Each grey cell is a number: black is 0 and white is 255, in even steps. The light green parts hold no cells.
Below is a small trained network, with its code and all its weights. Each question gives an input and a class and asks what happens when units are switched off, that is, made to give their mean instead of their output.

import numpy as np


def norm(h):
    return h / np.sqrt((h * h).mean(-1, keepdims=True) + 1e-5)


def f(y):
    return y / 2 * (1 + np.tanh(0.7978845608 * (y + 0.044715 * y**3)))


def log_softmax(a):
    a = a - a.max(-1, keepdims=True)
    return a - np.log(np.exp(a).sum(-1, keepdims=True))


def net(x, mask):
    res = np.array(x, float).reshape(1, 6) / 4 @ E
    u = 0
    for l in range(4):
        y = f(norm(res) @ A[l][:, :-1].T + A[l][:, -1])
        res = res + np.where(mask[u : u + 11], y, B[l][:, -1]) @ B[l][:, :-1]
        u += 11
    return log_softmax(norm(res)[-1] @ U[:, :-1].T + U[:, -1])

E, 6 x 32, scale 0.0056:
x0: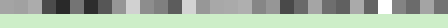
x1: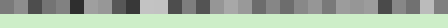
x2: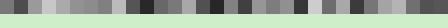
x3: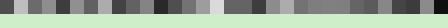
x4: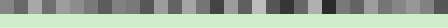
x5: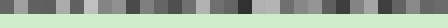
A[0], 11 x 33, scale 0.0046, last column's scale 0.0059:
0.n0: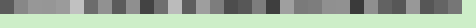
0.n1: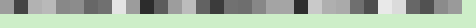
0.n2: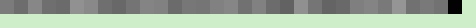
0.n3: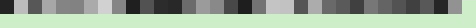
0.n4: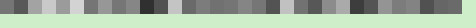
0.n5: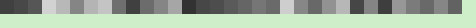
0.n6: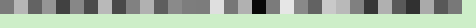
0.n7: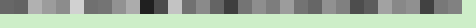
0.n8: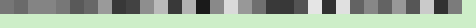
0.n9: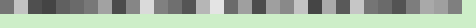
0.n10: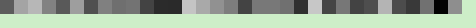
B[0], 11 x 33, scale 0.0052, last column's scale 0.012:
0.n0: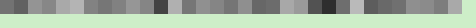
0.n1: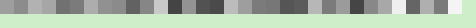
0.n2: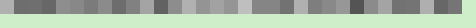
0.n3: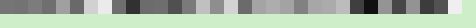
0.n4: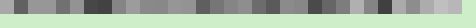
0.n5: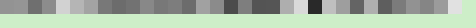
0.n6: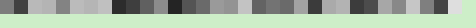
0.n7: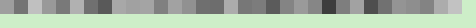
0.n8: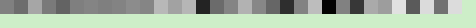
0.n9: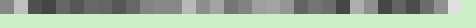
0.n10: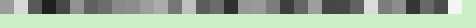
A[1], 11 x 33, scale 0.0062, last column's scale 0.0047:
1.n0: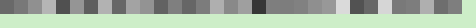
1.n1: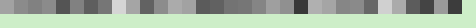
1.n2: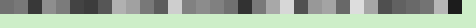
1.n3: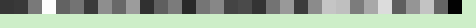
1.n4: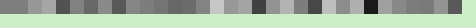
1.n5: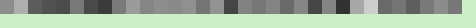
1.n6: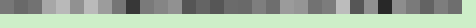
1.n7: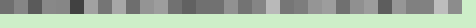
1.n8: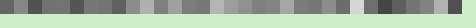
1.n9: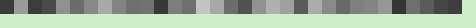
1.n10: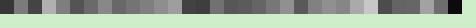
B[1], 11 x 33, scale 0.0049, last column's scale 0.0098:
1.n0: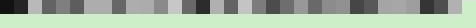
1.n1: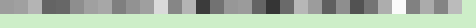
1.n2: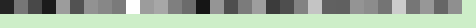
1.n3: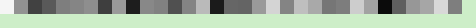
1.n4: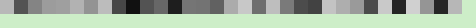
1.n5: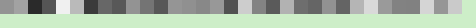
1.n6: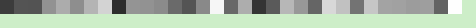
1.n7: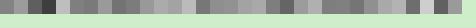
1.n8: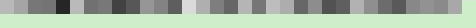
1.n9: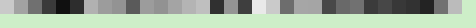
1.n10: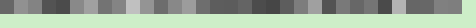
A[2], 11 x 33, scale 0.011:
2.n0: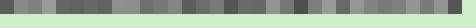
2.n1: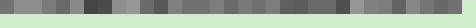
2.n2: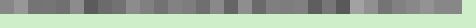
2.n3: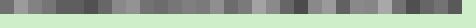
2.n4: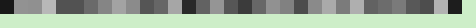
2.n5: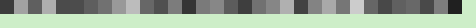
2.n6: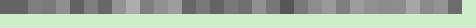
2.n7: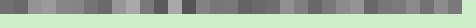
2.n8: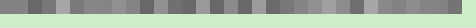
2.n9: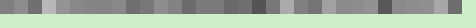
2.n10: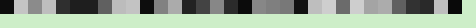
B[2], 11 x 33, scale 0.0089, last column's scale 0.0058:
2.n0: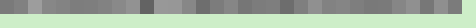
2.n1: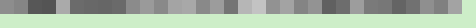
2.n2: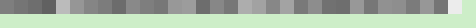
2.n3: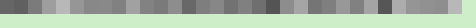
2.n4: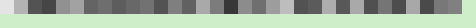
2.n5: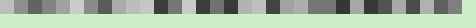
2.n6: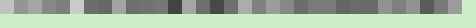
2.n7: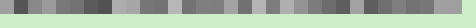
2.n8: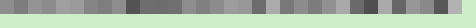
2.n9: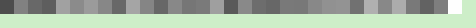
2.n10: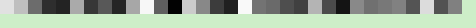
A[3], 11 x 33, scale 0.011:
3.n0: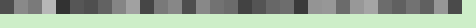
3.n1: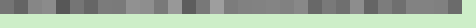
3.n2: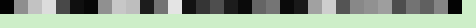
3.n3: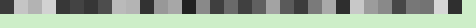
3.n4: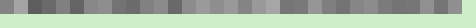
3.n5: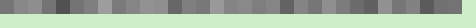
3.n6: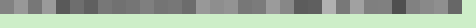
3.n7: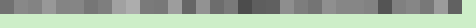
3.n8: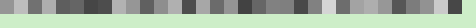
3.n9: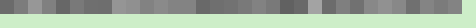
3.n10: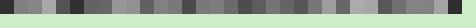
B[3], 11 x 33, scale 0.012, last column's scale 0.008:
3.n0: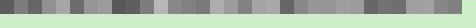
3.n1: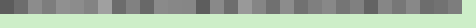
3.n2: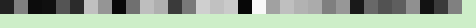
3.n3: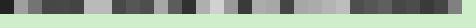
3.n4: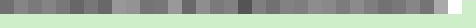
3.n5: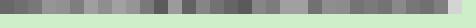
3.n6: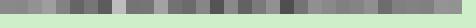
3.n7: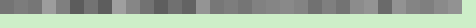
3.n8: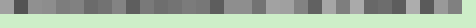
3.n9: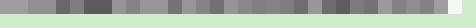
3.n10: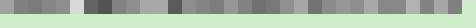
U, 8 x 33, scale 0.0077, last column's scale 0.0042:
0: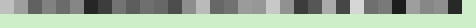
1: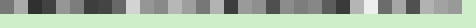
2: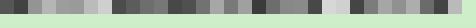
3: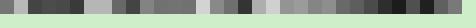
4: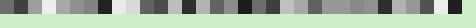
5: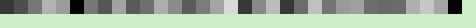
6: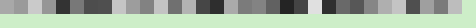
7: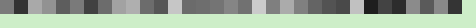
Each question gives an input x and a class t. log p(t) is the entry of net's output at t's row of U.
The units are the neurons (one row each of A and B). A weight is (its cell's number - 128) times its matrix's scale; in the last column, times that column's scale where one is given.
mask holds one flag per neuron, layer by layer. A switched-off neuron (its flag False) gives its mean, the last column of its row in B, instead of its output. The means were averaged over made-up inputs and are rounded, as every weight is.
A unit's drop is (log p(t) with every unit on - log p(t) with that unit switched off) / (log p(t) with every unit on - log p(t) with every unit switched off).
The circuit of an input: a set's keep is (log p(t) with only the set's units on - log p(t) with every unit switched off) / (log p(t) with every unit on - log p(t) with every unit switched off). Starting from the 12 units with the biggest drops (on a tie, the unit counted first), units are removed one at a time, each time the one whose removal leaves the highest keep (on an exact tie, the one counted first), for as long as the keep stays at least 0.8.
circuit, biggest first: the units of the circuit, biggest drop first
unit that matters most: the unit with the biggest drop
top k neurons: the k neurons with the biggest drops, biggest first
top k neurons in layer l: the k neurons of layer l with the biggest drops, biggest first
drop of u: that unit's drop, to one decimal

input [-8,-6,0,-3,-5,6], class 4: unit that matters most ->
2.n7
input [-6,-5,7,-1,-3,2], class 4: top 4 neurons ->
0.n7, 0.n4, 0.n0, 0.n6
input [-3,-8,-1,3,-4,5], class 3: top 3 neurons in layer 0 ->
0.n3, 0.n1, 0.n8
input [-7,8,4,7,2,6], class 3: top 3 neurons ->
0.n3, 1.n9, 0.n6
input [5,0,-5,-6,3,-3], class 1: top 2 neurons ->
0.n1, 0.n3
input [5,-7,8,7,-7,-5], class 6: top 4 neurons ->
0.n10, 0.n1, 1.n6, 0.n5
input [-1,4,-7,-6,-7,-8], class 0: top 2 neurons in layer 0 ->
0.n9, 0.n3
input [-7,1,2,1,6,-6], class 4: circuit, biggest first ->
0.n4, 0.n6, 0.n10
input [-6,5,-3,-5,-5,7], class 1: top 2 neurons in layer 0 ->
0.n6, 0.n9
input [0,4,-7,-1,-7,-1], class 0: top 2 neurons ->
0.n9, 0.n6
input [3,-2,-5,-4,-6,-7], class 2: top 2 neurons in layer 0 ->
0.n6, 0.n10
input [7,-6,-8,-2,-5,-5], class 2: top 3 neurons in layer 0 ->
0.n6, 0.n10, 0.n4
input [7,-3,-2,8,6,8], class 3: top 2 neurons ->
0.n3, 1.n9
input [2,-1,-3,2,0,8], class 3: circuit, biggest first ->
0.n3
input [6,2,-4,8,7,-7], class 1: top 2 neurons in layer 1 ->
1.n5, 1.n1
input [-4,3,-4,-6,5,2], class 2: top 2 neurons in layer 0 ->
0.n9, 0.n10
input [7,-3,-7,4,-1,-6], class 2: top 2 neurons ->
0.n6, 1.n0
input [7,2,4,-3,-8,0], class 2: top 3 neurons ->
0.n10, 0.n6, 0.n8
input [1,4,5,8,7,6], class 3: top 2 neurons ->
0.n3, 0.n1
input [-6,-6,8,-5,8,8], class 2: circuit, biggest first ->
1.n6
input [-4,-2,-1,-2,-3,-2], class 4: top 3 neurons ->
0.n10, 2.n7, 0.n3
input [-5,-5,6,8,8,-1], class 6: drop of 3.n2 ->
0.0
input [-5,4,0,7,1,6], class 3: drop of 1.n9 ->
0.1
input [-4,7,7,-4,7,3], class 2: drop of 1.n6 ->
0.2
